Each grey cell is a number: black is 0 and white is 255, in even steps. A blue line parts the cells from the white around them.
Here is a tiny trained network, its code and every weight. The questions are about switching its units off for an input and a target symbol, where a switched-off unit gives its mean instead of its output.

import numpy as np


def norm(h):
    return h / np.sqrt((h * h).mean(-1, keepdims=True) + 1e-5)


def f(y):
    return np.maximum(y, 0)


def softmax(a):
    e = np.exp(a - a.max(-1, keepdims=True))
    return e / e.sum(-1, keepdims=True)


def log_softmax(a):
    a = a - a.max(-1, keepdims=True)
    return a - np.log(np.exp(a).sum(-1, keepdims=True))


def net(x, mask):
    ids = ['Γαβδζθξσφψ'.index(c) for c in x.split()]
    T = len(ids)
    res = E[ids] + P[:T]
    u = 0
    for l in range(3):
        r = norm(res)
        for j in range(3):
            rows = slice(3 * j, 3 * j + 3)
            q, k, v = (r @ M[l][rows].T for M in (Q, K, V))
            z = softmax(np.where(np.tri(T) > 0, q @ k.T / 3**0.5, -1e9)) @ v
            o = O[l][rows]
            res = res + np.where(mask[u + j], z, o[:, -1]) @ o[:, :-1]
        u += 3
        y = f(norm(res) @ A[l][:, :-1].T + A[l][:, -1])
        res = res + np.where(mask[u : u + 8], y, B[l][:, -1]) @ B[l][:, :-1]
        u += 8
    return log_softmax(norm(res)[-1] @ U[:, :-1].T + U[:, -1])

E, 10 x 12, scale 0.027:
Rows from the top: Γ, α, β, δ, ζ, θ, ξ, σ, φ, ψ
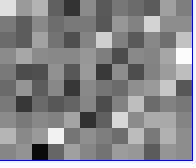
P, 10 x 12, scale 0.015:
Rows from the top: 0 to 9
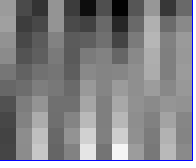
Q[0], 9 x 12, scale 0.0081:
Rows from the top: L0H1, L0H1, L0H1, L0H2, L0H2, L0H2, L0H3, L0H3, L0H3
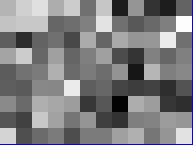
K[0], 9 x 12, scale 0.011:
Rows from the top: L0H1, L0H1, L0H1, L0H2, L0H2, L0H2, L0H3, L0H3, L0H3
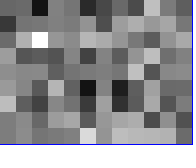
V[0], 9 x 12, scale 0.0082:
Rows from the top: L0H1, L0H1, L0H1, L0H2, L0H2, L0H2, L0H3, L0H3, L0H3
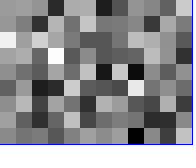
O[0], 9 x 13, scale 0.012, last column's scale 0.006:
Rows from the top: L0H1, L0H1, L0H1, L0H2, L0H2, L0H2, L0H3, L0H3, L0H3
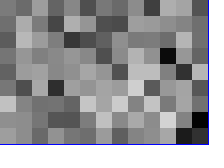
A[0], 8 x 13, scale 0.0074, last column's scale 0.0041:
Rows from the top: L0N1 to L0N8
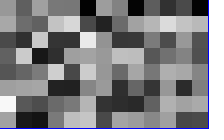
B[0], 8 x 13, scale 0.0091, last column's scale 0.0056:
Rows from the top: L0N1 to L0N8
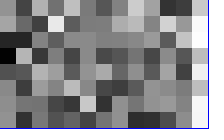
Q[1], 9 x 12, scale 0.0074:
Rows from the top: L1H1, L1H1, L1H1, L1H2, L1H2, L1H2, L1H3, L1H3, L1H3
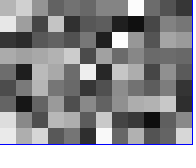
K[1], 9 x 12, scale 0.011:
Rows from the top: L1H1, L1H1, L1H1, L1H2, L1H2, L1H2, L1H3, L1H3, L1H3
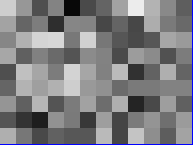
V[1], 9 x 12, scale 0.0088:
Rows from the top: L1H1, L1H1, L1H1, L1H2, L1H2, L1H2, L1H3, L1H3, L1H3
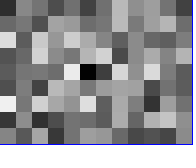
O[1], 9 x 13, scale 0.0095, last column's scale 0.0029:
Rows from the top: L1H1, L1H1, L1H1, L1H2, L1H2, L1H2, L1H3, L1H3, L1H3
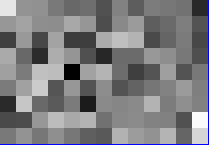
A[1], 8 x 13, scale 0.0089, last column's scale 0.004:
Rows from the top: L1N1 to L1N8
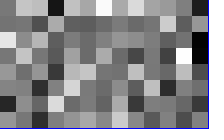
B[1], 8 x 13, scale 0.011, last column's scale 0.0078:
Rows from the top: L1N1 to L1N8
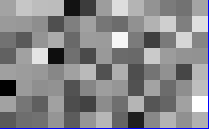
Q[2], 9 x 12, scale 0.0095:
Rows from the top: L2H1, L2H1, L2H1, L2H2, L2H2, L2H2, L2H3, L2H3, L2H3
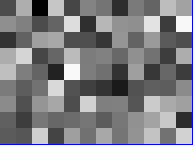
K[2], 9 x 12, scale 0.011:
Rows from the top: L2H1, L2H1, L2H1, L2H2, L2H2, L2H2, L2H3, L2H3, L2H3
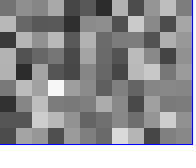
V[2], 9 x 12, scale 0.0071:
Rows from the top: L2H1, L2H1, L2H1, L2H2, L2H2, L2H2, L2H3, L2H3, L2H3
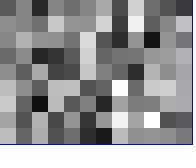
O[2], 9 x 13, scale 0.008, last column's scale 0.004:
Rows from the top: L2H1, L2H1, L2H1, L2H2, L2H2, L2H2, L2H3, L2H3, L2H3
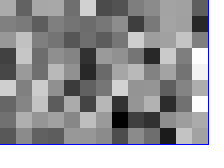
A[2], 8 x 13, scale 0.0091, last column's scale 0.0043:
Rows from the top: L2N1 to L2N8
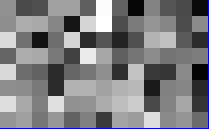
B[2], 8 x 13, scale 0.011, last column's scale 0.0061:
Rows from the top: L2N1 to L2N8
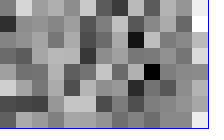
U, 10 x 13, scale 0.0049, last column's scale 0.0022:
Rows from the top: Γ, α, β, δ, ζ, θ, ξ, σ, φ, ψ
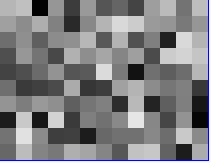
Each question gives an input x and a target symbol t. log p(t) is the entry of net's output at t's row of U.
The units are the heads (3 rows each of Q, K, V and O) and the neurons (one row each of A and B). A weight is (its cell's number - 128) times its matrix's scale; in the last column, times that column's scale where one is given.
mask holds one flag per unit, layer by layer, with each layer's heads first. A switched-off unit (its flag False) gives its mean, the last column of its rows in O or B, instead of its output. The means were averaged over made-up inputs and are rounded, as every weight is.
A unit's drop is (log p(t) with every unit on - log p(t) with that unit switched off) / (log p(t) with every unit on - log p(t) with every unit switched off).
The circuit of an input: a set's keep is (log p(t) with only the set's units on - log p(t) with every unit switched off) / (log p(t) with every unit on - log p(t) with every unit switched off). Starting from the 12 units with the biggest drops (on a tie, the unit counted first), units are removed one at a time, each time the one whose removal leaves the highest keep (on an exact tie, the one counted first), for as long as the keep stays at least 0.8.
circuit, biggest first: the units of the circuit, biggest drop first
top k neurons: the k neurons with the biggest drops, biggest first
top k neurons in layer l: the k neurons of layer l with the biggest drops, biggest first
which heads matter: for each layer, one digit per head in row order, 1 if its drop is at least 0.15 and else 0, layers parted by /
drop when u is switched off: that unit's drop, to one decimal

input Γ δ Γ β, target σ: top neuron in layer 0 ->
(L0N1)
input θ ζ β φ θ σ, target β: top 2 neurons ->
(L0N2 L2N7)
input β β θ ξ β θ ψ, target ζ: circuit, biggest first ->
(L0H1 L0N8)
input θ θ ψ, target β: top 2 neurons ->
(L2N6 L1N5)
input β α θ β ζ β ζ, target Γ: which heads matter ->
001 / 000 / 000
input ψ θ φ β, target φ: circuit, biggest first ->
(L0H1 L1N4)
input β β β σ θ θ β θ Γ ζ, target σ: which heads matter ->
010 / 000 / 000
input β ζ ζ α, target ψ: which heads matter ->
011 / 000 / 000
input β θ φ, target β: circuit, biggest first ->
(L0H2 L0H3)
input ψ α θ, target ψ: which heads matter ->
001 / 111 / 000
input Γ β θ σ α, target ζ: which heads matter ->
100 / 010 / 000
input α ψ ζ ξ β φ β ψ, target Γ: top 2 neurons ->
(L0N8 L0N2)
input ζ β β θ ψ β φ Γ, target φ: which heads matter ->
101 / 001 / 000
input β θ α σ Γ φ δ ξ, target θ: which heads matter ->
100 / 010 / 000
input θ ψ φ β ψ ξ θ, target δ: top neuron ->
(L0N4)
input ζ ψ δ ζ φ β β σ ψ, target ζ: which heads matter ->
000 / 000 / 000
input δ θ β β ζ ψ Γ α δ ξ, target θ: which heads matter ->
000 / 010 / 001
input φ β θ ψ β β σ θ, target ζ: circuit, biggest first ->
(L0H1 L0N8)
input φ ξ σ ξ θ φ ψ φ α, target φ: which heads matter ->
100 / 001 / 000
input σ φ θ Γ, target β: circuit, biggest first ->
(L0H3)
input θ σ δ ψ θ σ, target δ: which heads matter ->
110 / 000 / 000
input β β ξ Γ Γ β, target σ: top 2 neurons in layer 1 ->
(L1N7 L1N6)
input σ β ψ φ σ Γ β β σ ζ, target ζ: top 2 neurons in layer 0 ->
(L0N8 L0N1)
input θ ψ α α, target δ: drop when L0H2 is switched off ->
0.3
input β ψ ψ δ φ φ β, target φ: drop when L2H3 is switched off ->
0.0
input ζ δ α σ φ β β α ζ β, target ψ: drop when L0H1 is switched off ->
0.2
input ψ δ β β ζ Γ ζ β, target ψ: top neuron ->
(L2N1)
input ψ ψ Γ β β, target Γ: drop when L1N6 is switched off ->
-0.1
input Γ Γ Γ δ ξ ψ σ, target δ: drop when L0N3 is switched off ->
-0.1
